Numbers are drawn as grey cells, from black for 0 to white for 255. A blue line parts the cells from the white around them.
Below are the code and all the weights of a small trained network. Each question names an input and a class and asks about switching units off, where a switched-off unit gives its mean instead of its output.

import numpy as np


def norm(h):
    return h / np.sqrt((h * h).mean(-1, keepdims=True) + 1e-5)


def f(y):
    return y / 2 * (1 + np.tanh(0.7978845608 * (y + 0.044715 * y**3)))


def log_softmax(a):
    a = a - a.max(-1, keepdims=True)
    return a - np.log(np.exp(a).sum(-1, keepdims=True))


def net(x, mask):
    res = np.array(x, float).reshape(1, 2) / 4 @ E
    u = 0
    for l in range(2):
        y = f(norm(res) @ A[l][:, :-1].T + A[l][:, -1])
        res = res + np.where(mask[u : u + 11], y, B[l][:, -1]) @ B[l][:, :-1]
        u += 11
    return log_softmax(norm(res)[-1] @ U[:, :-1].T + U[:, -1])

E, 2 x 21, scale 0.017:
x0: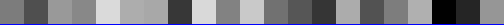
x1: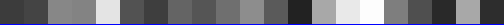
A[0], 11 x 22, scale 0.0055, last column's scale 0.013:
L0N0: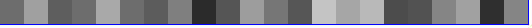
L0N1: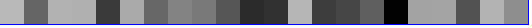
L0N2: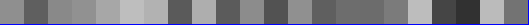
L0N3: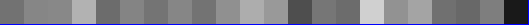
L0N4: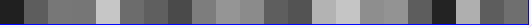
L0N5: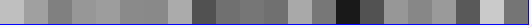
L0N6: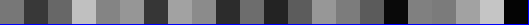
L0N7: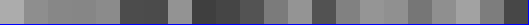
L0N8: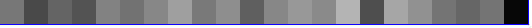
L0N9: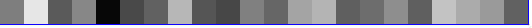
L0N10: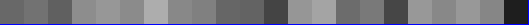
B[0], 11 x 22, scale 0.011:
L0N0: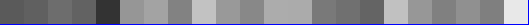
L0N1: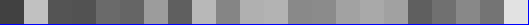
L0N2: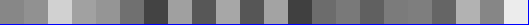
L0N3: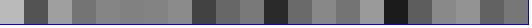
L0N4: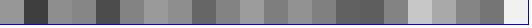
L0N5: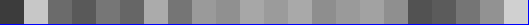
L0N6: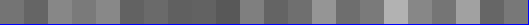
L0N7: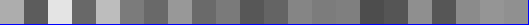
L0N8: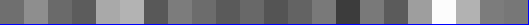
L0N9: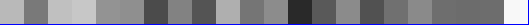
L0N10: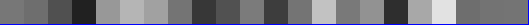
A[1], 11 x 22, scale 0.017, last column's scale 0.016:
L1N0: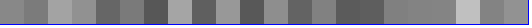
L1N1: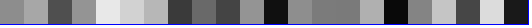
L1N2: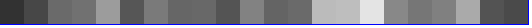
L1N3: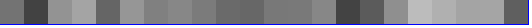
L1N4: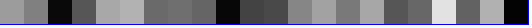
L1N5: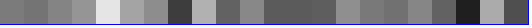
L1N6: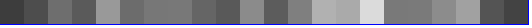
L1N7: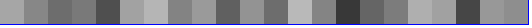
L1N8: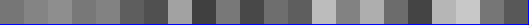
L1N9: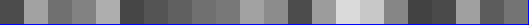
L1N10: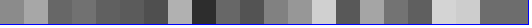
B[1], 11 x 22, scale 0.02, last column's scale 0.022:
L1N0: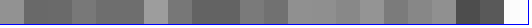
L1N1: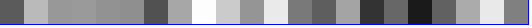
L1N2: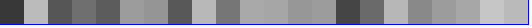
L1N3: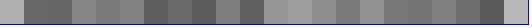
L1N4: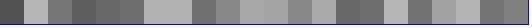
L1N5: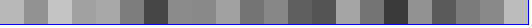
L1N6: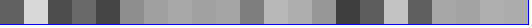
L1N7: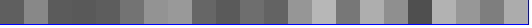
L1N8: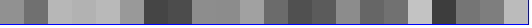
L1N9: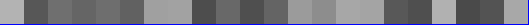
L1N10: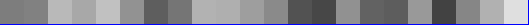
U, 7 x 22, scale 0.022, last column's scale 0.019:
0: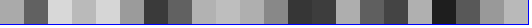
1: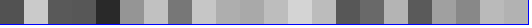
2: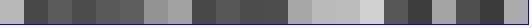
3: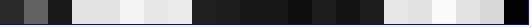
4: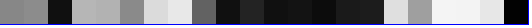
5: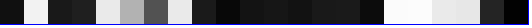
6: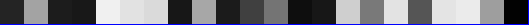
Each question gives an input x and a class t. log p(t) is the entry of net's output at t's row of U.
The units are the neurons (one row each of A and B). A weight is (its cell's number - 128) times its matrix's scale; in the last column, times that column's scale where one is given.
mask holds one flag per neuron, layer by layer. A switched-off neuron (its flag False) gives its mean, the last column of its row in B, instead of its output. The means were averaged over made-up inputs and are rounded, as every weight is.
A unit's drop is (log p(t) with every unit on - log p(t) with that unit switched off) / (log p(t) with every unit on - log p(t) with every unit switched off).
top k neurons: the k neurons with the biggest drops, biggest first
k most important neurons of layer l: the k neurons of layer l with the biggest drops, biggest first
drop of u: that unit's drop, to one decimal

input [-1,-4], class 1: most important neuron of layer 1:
[L1N0]
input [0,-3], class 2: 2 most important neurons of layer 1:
[L1N9, L1N2]
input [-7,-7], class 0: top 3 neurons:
[L1N10, L0N0, L0N9]
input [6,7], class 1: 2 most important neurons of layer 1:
[L1N2, L1N6]
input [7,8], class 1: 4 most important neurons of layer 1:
[L1N2, L1N6, L1N10, L1N8]
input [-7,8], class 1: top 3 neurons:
[L1N2, L1N6, L0N2]
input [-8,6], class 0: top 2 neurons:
[L1N8, L1N10]
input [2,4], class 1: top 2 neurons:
[L0N9, L0N2]
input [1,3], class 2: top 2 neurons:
[L0N4, L0N1]
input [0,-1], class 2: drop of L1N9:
0.3
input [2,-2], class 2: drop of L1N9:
0.2
